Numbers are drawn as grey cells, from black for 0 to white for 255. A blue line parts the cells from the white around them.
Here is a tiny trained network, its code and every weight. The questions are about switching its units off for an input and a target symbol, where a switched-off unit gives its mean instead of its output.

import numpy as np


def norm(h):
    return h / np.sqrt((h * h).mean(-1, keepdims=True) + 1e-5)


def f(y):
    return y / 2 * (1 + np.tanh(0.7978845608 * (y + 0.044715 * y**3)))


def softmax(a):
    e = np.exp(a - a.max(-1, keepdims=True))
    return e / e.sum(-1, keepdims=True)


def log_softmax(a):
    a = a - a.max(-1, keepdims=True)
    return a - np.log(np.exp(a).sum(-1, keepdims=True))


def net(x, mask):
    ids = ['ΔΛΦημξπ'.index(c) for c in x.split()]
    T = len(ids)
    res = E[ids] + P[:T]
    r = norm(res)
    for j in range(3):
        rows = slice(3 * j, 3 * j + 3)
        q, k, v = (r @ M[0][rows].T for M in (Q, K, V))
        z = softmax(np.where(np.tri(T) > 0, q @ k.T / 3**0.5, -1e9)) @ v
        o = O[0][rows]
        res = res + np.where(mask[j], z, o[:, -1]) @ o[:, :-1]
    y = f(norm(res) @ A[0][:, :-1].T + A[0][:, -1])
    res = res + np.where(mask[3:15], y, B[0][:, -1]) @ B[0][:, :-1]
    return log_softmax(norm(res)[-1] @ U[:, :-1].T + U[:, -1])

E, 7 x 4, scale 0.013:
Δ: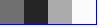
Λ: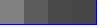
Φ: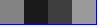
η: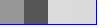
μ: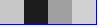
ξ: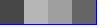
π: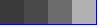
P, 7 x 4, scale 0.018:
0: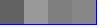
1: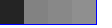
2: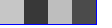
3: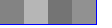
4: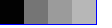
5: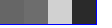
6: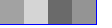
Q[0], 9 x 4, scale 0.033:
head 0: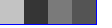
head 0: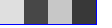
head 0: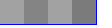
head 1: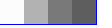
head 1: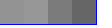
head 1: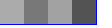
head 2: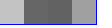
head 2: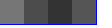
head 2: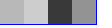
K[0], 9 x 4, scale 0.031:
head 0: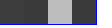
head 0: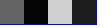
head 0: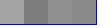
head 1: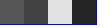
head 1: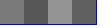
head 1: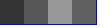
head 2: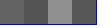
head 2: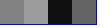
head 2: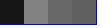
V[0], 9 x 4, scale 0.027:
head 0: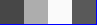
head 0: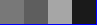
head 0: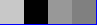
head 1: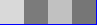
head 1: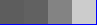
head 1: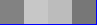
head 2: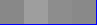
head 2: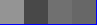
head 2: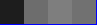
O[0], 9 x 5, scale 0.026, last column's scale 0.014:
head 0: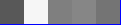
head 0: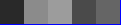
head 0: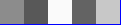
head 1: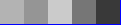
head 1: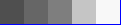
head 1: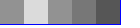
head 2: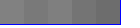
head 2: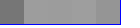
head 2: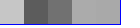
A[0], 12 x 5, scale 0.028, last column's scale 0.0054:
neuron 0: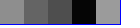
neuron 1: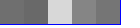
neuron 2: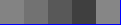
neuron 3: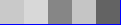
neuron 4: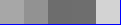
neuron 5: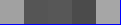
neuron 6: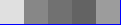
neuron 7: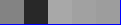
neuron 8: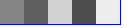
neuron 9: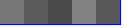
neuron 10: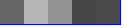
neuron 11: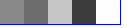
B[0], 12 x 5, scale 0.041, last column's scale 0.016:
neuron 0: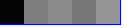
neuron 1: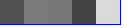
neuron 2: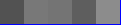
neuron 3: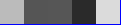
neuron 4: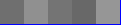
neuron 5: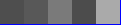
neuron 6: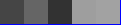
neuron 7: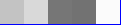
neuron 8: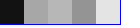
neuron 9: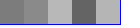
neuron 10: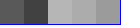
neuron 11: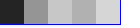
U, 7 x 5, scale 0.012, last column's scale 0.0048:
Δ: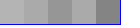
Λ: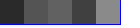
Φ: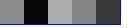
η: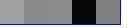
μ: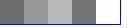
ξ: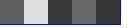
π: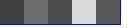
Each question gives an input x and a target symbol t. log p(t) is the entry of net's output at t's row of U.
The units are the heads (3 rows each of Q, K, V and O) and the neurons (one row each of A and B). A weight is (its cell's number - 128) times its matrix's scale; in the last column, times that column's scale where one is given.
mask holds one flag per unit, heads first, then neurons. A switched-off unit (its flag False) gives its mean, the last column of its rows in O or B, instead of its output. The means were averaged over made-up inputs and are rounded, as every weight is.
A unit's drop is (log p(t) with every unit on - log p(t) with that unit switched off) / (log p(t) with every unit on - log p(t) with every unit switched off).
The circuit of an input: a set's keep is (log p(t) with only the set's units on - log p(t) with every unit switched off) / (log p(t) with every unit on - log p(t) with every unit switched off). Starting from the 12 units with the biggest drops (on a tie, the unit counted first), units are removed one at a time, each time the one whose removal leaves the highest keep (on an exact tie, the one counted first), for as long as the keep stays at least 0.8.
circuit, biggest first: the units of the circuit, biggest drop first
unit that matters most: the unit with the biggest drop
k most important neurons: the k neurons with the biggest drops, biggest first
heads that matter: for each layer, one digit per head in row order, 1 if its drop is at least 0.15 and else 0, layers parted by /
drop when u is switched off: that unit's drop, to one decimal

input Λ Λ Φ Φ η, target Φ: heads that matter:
110
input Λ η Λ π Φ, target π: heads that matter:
010
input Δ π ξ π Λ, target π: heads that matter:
010
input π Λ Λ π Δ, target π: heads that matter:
010
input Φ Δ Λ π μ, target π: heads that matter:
010
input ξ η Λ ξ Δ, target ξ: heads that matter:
100
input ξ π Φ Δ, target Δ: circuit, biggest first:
(head 0; neuron 7)
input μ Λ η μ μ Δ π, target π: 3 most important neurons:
(neuron 6; neuron 7; neuron 1)
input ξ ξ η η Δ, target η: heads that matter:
110
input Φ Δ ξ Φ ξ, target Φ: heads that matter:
100
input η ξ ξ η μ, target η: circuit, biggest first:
(head 0; neuron 3; head 1)
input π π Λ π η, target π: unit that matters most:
head 1
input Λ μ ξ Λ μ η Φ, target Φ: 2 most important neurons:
(neuron 6; neuron 5)
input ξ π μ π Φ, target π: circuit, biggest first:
(head 0)
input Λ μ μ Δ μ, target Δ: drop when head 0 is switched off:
0.7
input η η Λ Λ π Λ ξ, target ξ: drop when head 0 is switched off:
1.1
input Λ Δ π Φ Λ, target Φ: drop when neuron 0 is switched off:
0.0
